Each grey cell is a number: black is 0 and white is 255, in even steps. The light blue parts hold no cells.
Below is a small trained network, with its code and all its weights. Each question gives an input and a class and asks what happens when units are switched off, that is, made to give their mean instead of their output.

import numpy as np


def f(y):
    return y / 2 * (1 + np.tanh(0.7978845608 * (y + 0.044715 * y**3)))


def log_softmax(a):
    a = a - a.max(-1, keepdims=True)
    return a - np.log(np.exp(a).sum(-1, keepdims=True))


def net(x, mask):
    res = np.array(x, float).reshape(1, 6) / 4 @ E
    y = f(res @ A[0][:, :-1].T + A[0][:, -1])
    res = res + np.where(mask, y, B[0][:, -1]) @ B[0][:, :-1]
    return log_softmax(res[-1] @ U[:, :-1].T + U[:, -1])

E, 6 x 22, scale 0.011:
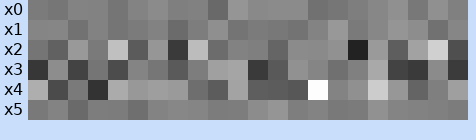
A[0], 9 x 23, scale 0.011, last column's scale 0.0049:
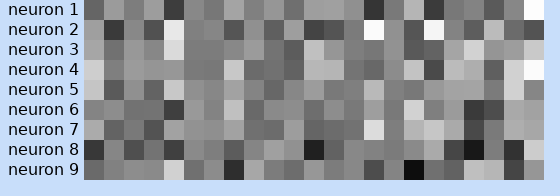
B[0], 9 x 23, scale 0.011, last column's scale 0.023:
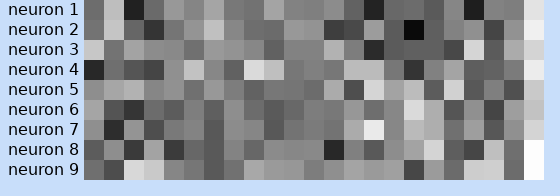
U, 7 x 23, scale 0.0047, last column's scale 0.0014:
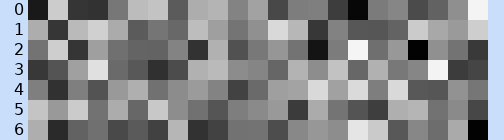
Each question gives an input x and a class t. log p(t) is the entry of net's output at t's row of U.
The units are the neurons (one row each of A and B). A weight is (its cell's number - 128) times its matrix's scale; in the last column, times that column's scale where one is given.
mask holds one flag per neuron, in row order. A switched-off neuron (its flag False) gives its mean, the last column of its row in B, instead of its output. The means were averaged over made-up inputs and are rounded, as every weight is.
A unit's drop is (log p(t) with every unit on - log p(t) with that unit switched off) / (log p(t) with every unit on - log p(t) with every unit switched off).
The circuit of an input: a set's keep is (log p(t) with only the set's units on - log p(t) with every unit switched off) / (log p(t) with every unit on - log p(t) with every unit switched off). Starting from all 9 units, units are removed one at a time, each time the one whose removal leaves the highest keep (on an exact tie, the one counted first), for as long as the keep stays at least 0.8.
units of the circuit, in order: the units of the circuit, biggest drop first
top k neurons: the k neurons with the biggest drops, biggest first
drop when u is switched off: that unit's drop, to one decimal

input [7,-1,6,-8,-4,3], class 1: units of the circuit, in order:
(neuron 3)
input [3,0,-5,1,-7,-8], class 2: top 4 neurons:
(neuron 2; neuron 1; neuron 9; neuron 6)
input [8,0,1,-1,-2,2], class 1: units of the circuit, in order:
(neuron 2; neuron 8)
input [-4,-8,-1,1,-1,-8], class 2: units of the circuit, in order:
(neuron 2; neuron 9)
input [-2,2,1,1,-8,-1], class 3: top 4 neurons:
(neuron 9; neuron 2; neuron 3; neuron 4)
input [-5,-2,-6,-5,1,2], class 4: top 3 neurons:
(neuron 2; neuron 6; neuron 5)
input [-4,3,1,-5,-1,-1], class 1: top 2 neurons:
(neuron 2; neuron 3)
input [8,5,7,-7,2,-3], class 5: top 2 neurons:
(neuron 2; neuron 5)
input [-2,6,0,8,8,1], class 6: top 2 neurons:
(neuron 7; neuron 4)
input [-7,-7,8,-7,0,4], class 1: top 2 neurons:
(neuron 9; neuron 3)
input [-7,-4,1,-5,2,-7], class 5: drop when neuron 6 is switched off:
0.1
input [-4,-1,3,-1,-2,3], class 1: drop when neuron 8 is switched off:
0.2
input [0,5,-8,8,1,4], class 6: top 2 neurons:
(neuron 6; neuron 7)
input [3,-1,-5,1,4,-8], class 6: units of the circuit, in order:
(neuron 6)
